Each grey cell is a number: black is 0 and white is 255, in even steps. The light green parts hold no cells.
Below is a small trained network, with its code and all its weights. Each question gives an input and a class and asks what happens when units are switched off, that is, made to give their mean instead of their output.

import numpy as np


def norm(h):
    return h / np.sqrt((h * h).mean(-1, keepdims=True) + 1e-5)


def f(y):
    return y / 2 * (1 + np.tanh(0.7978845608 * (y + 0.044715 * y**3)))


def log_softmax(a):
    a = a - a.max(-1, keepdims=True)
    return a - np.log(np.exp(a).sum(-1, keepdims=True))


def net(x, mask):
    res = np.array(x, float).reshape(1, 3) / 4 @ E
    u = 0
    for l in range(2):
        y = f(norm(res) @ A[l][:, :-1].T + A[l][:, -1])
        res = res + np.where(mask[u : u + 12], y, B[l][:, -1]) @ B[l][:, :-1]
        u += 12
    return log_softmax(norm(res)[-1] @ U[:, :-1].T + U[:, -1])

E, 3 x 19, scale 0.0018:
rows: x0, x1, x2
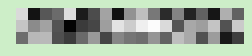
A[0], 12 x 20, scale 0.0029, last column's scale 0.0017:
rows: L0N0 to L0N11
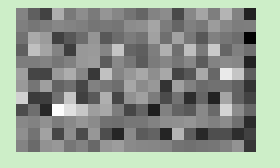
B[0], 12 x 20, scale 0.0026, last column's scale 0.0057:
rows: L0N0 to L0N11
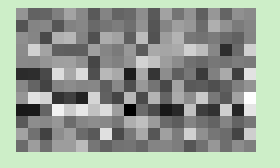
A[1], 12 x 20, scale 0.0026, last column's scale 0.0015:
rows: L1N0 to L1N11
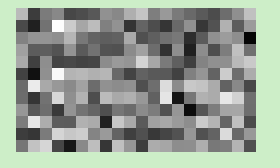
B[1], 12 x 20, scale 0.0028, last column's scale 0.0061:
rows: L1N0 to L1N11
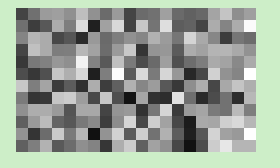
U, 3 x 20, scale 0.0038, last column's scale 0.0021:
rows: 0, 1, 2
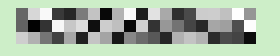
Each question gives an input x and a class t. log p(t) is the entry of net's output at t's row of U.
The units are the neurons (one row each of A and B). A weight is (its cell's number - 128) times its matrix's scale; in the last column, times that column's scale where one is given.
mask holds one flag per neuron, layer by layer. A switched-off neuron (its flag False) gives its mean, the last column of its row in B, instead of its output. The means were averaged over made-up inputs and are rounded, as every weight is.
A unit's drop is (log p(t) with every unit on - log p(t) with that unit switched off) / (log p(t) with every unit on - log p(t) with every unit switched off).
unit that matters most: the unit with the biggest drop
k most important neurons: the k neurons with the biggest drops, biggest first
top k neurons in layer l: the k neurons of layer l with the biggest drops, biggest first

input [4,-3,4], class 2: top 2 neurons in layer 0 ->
L0N7, L0N5
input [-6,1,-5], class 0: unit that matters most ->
L0N3
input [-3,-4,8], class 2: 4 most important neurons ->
L0N8, L0N10, L0N7, L0N2
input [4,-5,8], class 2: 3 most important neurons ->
L0N8, L0N5, L1N5
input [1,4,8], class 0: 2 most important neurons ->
L0N8, L0N5
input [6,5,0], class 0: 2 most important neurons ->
L0N8, L0N7
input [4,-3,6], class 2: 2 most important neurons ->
L0N8, L0N5
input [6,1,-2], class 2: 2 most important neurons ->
L0N7, L0N8
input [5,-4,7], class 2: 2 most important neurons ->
L0N8, L0N5
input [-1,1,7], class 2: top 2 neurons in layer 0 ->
L0N2, L0N7
